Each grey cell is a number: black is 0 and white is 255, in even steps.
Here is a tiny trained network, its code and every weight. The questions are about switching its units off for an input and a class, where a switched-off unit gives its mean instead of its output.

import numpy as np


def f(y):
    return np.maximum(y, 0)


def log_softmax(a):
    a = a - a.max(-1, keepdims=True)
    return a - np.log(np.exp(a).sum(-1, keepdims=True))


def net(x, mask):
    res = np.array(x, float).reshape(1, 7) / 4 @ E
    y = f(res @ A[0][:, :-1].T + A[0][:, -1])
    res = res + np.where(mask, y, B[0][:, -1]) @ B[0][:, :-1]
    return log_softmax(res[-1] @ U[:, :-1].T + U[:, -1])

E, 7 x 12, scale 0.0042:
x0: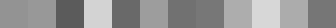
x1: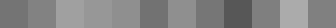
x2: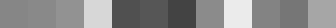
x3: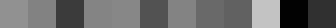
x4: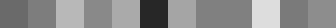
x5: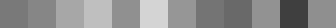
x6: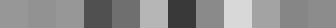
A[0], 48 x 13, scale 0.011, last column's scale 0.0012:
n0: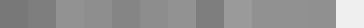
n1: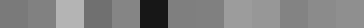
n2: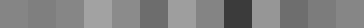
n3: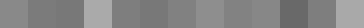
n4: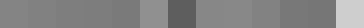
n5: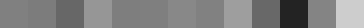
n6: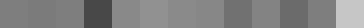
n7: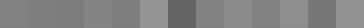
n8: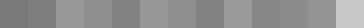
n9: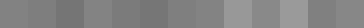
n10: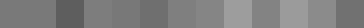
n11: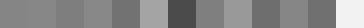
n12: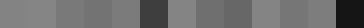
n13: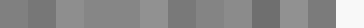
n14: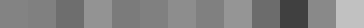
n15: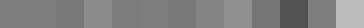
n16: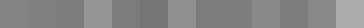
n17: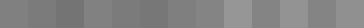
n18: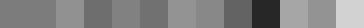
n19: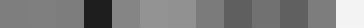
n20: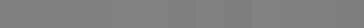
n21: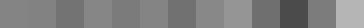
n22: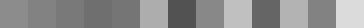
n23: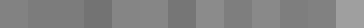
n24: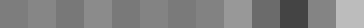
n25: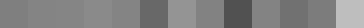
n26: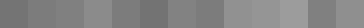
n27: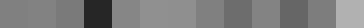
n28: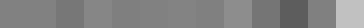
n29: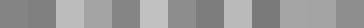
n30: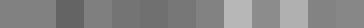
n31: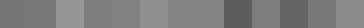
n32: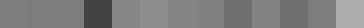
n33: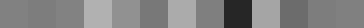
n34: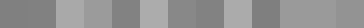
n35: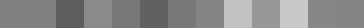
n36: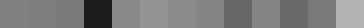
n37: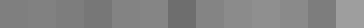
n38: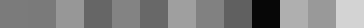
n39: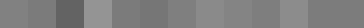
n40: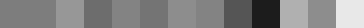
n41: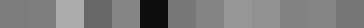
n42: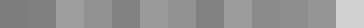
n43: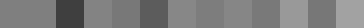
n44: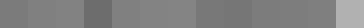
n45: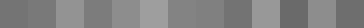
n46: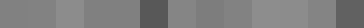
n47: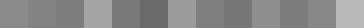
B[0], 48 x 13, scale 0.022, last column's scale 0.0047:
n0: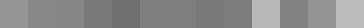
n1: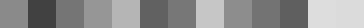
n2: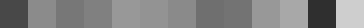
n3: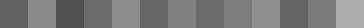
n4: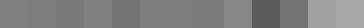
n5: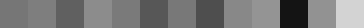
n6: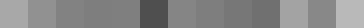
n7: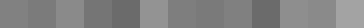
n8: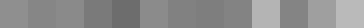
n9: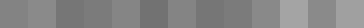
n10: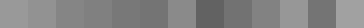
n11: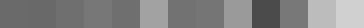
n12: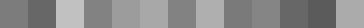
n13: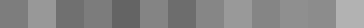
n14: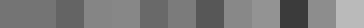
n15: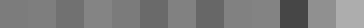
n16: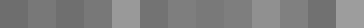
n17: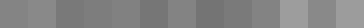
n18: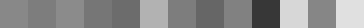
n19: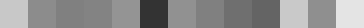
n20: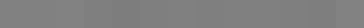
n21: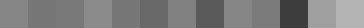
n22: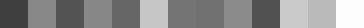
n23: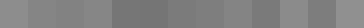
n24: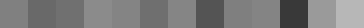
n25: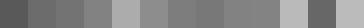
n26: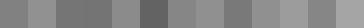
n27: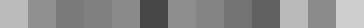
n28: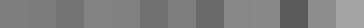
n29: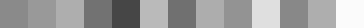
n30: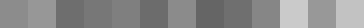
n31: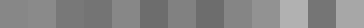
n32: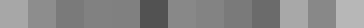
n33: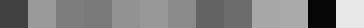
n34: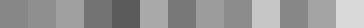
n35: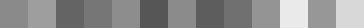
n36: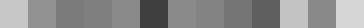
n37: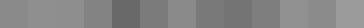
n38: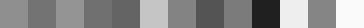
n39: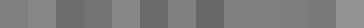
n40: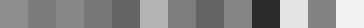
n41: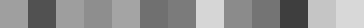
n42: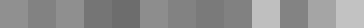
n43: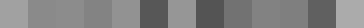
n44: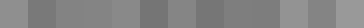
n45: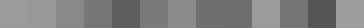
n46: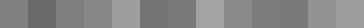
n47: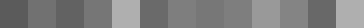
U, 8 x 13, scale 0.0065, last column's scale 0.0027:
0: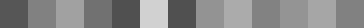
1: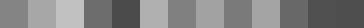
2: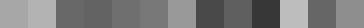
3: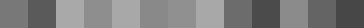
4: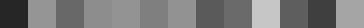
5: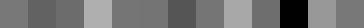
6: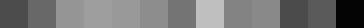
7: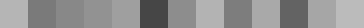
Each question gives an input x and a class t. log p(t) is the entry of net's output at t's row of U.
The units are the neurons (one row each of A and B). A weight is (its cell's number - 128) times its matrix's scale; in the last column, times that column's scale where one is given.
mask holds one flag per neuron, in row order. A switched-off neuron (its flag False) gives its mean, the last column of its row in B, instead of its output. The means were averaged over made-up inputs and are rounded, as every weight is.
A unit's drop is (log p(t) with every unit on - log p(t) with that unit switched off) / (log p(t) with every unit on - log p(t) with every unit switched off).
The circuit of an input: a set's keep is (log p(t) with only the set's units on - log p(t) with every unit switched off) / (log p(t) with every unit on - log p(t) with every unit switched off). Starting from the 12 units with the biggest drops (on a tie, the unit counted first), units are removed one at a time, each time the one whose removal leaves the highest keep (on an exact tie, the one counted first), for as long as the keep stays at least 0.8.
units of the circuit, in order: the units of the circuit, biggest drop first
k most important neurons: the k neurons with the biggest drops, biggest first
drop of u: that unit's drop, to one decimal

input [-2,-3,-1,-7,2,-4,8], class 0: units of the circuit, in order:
n29
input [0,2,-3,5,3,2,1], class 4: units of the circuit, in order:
n38, n40, n33
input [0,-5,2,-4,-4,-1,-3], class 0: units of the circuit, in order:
n19, n36
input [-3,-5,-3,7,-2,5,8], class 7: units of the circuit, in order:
n38, n40
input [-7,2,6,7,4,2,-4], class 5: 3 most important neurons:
n41, n1, n5
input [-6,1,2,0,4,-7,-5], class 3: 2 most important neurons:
n41, n1
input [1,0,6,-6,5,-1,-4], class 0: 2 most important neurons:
n19, n29
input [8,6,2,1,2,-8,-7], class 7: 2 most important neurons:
n41, n1
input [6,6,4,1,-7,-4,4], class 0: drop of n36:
0.2
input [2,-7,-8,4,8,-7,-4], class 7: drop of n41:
0.3
